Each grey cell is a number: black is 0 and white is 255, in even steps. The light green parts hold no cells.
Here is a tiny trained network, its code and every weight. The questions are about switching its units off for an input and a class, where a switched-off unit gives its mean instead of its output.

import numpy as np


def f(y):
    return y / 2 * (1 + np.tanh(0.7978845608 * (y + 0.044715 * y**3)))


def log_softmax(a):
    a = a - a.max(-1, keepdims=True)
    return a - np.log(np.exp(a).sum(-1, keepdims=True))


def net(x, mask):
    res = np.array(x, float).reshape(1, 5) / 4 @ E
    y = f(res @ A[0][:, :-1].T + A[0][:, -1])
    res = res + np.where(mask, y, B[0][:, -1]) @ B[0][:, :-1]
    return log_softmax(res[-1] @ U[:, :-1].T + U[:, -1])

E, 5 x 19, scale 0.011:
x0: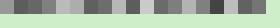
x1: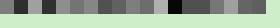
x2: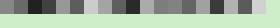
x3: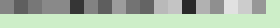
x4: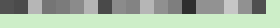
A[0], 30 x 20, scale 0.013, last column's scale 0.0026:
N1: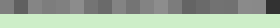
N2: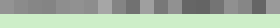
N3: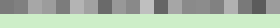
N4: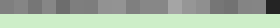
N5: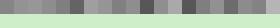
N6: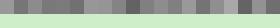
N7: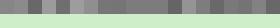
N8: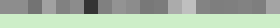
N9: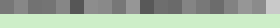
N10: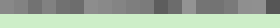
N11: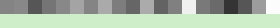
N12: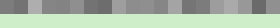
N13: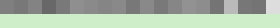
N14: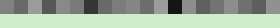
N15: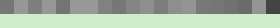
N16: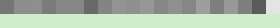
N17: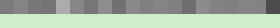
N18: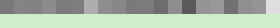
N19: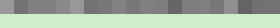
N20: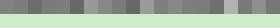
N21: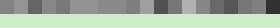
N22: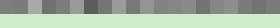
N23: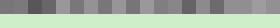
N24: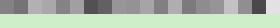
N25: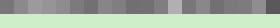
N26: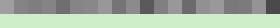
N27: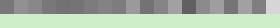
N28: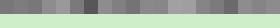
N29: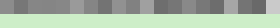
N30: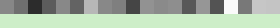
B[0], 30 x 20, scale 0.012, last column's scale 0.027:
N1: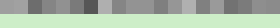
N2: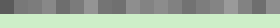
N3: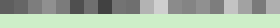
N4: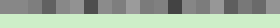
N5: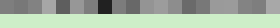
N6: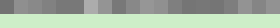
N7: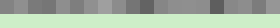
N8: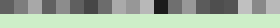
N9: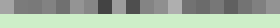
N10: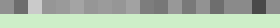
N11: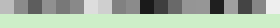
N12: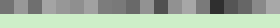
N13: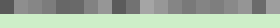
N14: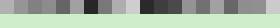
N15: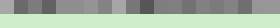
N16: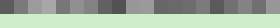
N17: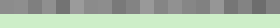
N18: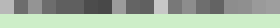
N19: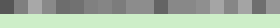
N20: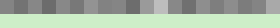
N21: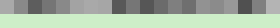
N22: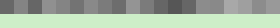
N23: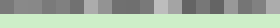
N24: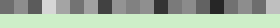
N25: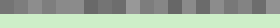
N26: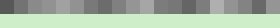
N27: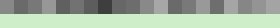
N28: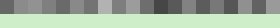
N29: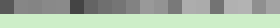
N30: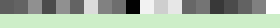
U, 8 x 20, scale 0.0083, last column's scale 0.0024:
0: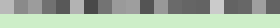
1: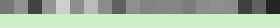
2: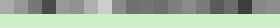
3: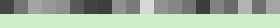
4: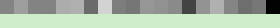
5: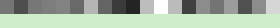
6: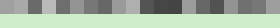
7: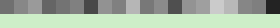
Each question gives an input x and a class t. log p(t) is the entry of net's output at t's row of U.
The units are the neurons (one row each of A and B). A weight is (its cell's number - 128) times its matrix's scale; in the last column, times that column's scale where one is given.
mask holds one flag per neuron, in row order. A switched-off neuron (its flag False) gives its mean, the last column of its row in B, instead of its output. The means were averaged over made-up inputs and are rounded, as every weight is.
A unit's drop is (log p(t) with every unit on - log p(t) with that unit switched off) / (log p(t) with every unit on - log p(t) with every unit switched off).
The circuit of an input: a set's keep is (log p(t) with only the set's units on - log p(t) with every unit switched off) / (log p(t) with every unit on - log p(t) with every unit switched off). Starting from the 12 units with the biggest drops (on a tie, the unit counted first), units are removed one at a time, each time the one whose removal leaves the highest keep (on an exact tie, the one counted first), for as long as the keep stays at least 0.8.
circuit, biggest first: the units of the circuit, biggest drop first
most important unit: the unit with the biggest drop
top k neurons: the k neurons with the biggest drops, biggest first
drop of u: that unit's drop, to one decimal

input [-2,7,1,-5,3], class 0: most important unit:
N11
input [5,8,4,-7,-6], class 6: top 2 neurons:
N14, N30
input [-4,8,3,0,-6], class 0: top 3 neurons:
N14, N11, N24
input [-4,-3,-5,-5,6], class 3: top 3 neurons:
N11, N30, N14
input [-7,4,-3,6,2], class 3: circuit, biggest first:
N11, N30
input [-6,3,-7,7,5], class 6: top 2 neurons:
N30, N12
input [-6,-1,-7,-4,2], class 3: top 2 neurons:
N11, N21
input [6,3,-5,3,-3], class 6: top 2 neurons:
N30, N14
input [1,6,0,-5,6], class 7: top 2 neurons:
N11, N30
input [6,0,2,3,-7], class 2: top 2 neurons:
N11, N3
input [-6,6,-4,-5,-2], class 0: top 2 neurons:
N11, N24
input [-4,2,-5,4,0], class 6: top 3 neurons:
N30, N3, N8
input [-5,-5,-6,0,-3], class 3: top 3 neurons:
N11, N14, N8
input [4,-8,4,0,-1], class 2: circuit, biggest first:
N11
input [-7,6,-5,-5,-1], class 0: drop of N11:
0.2
